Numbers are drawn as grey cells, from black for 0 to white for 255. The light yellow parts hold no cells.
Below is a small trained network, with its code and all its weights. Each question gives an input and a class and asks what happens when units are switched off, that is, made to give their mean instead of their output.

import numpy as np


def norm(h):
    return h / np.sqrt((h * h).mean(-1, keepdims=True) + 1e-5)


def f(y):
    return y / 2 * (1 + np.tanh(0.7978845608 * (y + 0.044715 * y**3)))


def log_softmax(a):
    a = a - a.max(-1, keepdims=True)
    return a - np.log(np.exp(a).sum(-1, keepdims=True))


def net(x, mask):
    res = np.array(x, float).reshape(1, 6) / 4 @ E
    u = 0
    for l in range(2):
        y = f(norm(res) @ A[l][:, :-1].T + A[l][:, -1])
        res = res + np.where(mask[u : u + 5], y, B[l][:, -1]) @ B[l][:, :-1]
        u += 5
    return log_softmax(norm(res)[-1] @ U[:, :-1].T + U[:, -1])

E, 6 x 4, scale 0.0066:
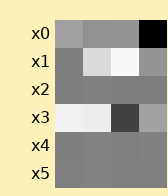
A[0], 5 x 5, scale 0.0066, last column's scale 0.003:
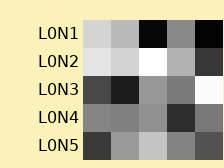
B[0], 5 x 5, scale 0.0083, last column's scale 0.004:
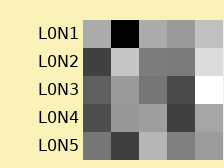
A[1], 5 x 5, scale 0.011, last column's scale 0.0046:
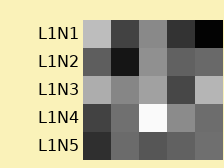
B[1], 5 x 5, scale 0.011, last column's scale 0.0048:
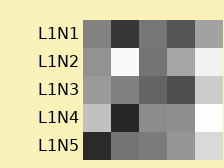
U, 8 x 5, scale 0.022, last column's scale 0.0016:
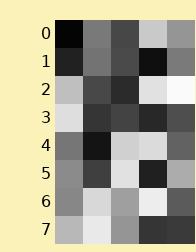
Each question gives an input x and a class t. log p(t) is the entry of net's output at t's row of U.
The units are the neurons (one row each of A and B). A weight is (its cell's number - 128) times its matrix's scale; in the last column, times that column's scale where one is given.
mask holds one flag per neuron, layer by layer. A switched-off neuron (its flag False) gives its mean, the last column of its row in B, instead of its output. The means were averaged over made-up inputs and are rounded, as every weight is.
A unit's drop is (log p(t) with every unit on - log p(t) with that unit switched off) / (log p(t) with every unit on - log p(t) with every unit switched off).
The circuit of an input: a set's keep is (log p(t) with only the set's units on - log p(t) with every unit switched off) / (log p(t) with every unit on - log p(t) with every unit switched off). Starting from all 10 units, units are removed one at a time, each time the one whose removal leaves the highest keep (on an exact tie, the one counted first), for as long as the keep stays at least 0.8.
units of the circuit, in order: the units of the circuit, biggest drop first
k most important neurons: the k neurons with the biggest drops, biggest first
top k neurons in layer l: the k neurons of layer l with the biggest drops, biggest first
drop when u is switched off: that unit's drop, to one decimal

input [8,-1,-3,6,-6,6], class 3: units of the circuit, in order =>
L1N2
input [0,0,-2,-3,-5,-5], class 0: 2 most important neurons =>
L1N5, L0N3
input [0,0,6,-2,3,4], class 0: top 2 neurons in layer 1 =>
L1N5, L1N2
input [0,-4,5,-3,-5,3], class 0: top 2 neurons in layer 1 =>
L1N5, L1N2
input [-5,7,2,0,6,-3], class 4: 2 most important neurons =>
L1N4, L1N2
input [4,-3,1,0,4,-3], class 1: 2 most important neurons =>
L1N4, L0N4
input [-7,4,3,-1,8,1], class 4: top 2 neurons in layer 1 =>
L1N2, L1N4
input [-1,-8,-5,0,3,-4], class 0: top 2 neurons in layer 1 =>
L1N4, L1N5
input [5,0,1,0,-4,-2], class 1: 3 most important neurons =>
L0N1, L1N4, L0N4
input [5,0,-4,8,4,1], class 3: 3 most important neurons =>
L0N1, L1N2, L1N3
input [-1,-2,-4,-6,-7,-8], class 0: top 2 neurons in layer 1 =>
L1N2, L1N5
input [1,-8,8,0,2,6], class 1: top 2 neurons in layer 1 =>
L1N4, L1N1
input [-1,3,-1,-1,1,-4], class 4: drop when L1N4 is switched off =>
0.2
